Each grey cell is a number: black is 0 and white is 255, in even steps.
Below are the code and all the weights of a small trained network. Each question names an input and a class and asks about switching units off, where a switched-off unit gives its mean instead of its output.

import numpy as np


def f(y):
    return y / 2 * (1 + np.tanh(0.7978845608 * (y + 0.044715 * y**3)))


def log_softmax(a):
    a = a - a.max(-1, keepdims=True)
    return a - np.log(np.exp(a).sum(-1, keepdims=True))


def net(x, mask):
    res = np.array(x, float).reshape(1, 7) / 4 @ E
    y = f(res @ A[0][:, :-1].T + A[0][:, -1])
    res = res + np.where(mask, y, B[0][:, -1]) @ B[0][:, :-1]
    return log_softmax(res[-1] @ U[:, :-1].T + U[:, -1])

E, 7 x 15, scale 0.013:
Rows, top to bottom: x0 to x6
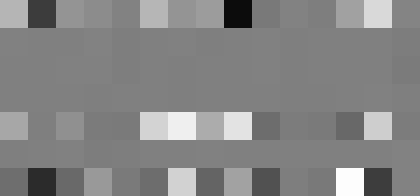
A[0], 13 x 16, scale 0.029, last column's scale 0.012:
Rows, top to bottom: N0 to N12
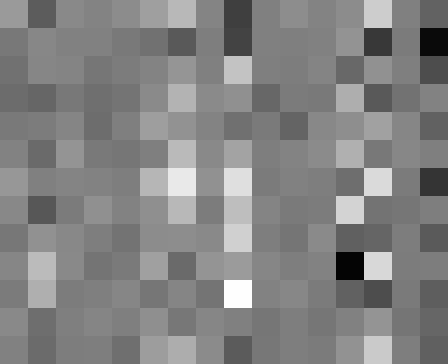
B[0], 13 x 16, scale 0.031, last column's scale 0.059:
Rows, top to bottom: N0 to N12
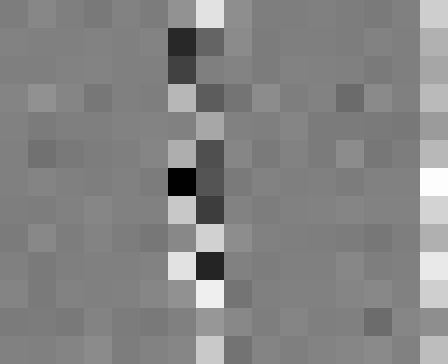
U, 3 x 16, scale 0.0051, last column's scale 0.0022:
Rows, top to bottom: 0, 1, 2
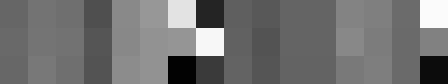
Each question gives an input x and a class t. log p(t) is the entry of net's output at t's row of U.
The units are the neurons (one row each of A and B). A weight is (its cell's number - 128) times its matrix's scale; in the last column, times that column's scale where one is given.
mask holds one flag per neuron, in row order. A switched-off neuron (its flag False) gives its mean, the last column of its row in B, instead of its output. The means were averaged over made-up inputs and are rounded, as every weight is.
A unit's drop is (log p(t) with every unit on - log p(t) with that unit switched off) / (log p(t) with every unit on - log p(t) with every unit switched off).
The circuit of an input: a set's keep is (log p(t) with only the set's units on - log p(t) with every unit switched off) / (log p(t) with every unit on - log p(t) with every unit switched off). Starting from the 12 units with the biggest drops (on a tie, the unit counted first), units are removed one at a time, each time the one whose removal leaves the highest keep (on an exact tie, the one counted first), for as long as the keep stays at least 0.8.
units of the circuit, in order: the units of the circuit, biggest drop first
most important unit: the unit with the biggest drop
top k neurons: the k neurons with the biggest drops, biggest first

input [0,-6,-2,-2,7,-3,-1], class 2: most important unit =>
N6
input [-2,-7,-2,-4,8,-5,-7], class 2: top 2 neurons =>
[N6; N2]
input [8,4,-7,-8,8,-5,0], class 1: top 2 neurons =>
[N0; N12]
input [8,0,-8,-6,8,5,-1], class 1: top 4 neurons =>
[N0; N12; N4; N1]
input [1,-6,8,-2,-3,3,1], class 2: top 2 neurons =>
[N9; N10]
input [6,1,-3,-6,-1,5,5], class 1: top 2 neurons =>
[N9; N0]
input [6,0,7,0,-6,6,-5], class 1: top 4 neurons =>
[N6; N7; N0; N5]
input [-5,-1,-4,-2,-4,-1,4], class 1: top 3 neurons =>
[N9; N6; N10]
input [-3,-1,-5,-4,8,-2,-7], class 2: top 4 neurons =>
[N6; N2; N7; N3]
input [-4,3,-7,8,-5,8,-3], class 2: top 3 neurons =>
[N0; N1; N12]
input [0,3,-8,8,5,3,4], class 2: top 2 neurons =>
[N6; N9]
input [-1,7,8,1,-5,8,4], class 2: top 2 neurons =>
[N9; N1]
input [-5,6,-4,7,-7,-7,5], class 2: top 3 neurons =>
[N1; N9; N0]
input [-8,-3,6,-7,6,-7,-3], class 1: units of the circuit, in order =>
[N10]
